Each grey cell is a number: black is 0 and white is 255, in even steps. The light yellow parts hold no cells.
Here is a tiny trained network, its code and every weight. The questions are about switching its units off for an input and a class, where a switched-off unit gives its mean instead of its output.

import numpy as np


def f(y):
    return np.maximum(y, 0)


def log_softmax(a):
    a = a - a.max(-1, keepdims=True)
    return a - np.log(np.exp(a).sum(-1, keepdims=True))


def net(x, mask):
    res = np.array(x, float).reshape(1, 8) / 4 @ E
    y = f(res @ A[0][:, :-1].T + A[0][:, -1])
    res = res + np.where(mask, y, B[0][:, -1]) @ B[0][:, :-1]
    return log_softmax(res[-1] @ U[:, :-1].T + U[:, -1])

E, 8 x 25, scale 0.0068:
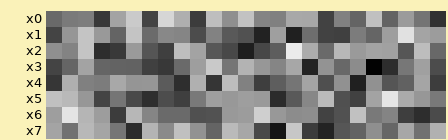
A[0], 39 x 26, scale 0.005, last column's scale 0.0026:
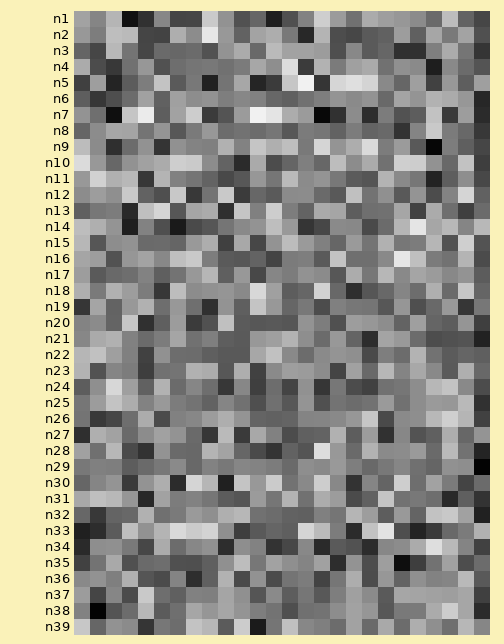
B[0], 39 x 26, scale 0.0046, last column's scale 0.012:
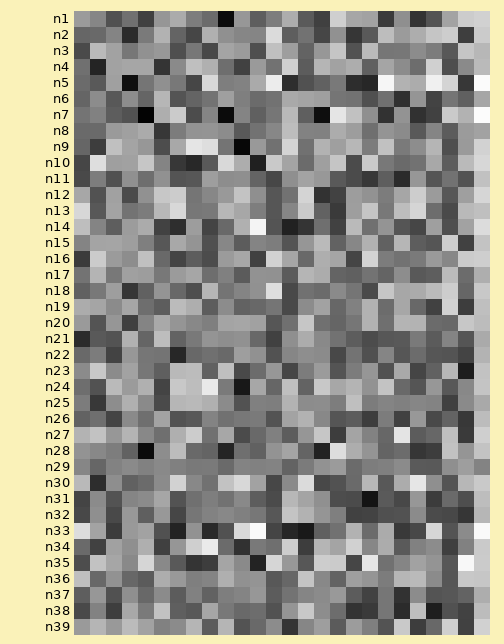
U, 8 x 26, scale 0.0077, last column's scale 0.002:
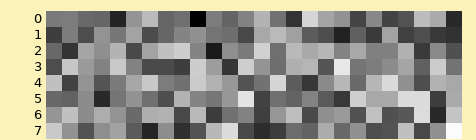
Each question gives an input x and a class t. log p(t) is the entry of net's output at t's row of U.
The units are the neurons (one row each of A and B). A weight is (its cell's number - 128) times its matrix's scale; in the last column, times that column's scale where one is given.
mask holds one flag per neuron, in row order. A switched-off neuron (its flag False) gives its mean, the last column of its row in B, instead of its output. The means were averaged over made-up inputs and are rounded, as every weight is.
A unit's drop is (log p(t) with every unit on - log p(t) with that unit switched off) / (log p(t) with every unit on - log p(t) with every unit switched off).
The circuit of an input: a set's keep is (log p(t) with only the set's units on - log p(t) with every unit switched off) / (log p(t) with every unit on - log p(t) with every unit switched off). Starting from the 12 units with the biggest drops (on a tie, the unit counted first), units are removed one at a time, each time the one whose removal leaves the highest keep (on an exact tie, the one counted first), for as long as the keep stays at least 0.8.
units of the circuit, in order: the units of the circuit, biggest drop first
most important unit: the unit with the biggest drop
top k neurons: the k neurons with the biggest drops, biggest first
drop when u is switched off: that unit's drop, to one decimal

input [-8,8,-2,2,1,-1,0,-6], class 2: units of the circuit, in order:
(n24)
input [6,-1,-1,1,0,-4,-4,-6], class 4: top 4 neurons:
(n13, n30, n2, n18)
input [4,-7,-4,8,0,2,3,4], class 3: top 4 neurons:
(n35, n3, n34, n24)
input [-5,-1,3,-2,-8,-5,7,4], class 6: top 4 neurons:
(n39, n23, n15, n38)
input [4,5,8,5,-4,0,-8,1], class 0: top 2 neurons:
(n1, n28)
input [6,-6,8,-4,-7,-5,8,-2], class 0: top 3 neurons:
(n1, n28, n38)
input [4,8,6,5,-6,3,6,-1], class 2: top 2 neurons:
(n24, n34)
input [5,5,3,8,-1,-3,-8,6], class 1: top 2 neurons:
(n38, n32)
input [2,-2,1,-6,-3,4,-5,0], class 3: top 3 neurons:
(n10, n16, n33)
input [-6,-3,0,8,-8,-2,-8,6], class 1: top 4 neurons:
(n38, n26, n32, n10)
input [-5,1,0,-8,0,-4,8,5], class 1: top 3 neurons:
(n31, n11, n21)
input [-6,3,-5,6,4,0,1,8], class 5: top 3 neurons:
(n18, n2, n10)
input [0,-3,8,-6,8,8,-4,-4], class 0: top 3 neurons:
(n1, n28, n33)
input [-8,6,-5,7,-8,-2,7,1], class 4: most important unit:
n12
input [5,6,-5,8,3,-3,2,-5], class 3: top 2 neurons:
(n35, n3)
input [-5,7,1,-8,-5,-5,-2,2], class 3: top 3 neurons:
(n10, n16, n9)
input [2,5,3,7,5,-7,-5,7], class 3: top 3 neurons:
(n35, n5, n3)
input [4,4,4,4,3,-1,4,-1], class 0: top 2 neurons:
(n1, n10)
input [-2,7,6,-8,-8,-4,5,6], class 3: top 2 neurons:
(n10, n16)
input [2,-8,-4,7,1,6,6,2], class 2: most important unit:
n9
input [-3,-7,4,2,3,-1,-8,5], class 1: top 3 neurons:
(n38, n26, n32)
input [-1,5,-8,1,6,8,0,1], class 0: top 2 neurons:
(n7, n33)
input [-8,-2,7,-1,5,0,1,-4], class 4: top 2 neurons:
(n7, n12)
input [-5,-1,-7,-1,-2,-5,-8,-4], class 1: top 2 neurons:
(n38, n26)
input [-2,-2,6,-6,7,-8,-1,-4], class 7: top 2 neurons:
(n33, n7)
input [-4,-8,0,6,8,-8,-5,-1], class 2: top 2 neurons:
(n9, n4)
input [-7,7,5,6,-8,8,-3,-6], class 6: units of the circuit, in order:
(n39)
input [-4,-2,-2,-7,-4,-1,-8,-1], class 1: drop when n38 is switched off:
0.2
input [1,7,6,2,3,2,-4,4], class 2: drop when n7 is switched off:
0.5
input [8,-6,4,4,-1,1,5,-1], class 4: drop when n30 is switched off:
0.9
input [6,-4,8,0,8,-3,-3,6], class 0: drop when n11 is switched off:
0.0
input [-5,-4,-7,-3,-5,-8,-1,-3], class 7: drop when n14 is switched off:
-0.1
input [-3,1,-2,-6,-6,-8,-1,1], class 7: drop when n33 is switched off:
1.9
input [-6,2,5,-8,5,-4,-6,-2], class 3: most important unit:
n10
